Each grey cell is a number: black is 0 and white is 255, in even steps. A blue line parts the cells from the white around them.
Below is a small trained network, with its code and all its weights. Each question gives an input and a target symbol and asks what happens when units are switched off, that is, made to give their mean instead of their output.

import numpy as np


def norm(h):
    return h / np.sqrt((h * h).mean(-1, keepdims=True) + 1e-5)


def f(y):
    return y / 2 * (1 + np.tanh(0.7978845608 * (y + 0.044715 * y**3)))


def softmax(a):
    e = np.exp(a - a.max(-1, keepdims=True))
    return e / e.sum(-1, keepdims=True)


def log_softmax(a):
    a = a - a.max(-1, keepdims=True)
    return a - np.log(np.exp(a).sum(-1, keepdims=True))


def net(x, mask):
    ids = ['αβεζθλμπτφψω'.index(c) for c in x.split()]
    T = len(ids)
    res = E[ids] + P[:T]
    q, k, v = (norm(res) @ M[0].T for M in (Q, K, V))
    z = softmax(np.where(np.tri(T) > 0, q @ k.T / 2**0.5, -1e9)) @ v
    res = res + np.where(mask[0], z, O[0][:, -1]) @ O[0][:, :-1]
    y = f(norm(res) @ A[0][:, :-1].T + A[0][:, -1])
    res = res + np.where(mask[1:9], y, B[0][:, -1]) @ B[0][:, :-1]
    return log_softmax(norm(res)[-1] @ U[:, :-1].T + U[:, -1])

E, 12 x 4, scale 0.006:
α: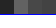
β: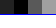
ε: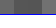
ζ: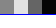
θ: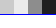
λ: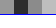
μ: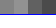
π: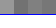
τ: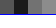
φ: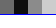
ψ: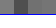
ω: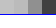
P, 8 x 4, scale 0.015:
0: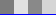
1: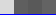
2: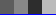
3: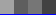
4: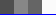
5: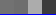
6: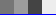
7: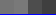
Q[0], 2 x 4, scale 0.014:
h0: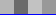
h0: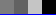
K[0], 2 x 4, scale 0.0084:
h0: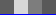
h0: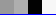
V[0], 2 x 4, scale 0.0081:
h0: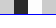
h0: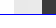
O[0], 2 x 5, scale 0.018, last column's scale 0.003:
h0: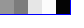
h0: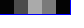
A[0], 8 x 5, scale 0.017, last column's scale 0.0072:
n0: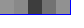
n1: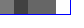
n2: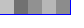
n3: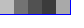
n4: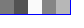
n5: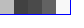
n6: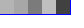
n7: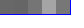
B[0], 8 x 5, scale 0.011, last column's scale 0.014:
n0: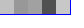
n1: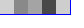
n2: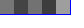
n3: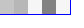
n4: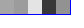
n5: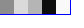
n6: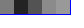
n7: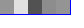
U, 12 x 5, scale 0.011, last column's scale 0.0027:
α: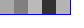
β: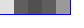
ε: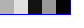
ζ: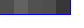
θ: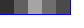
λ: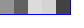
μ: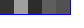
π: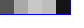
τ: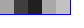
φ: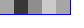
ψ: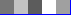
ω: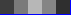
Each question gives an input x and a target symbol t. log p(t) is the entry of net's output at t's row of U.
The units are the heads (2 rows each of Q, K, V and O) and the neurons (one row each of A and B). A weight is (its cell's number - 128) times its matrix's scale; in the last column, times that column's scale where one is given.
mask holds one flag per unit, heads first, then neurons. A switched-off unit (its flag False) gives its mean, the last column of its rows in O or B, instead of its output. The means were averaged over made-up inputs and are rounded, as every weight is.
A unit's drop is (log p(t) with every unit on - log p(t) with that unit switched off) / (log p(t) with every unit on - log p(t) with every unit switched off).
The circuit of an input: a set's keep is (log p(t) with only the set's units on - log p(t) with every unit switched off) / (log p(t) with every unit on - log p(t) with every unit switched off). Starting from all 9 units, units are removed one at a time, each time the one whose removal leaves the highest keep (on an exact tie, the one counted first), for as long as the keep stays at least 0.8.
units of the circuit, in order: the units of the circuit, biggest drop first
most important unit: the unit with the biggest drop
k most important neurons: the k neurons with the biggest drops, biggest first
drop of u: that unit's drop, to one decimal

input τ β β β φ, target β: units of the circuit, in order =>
[h0, n6, n3]
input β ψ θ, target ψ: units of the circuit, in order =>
[h0, n5, n3, n1]
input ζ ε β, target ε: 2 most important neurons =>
[n3, n7]
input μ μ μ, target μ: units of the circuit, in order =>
[h0, n3, n5, n7]
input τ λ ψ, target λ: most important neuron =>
[n5]
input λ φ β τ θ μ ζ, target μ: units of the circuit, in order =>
[h0, n3, n5]
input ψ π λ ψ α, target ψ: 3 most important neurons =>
[n5, n3, n7]
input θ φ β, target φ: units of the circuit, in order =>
[h0, n5, n3]
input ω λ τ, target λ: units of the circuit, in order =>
[h0, n5]
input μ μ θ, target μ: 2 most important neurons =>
[n3, n5]
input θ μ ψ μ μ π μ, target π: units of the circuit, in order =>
[h0, n5, n7]
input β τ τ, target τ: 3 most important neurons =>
[n3, n5, n2]
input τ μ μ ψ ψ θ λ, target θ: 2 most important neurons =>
[n3, n5]
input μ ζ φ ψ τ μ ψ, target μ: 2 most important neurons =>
[n3, n5]
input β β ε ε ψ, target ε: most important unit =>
n3
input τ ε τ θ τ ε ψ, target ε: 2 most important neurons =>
[n3, n5]
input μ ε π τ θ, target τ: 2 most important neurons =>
[n3, n5]
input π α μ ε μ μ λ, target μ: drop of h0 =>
0.9
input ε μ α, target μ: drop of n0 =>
0.1
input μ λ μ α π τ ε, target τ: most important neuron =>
[n3]
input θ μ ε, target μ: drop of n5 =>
0.3
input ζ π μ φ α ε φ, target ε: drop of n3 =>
0.5
